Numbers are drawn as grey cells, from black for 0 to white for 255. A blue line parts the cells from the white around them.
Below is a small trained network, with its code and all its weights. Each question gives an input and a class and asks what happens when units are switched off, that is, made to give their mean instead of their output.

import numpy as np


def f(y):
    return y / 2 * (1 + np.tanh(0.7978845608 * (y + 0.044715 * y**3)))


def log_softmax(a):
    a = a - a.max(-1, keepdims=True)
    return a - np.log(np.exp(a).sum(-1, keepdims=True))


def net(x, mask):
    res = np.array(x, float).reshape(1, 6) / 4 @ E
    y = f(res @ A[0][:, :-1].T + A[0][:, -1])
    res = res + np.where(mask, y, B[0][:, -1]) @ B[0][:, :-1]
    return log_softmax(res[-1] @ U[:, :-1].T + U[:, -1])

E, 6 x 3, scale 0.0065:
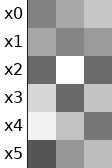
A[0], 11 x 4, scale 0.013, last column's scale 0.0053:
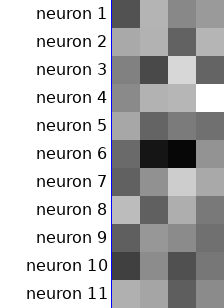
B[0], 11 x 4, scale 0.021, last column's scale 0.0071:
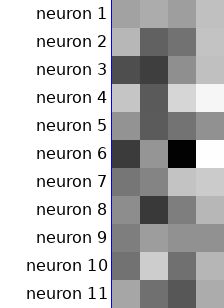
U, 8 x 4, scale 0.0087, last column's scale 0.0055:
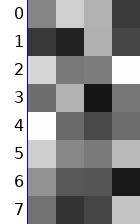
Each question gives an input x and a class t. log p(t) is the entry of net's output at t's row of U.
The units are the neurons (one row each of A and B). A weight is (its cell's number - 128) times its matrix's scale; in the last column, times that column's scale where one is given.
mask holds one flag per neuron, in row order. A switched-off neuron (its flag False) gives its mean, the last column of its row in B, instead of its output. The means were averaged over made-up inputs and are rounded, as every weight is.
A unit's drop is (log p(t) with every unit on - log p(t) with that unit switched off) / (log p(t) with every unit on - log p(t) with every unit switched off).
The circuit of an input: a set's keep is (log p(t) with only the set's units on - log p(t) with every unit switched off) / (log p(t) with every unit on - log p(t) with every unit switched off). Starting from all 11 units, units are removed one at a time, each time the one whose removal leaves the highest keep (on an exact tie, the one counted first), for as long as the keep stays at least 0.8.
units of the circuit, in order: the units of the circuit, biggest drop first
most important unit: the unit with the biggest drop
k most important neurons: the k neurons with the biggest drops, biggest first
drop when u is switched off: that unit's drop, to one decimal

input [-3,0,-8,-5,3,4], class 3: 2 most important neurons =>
(neuron 6; neuron 4)
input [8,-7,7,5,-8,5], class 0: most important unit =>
neuron 1
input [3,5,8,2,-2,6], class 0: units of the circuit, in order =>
(neuron 7; neuron 1)
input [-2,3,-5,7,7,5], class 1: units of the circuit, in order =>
(neuron 3; neuron 8)
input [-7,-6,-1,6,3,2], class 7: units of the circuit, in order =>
(neuron 4; neuron 1)
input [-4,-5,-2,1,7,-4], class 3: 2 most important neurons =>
(neuron 4; neuron 6)
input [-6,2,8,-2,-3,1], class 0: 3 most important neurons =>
(neuron 6; neuron 1; neuron 10)
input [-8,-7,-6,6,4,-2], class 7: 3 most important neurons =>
(neuron 8; neuron 10; neuron 5)
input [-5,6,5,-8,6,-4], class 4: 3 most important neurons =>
(neuron 2; neuron 11; neuron 6)
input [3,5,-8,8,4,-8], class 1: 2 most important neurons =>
(neuron 3; neuron 6)
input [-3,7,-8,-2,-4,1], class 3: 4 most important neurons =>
(neuron 6; neuron 4; neuron 2; neuron 7)
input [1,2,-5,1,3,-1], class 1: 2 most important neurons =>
(neuron 6; neuron 1)
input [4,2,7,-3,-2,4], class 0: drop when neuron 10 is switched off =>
0.0
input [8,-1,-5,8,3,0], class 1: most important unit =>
neuron 3
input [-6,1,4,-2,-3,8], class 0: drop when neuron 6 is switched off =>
0.2
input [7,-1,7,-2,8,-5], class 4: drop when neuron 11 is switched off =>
0.3
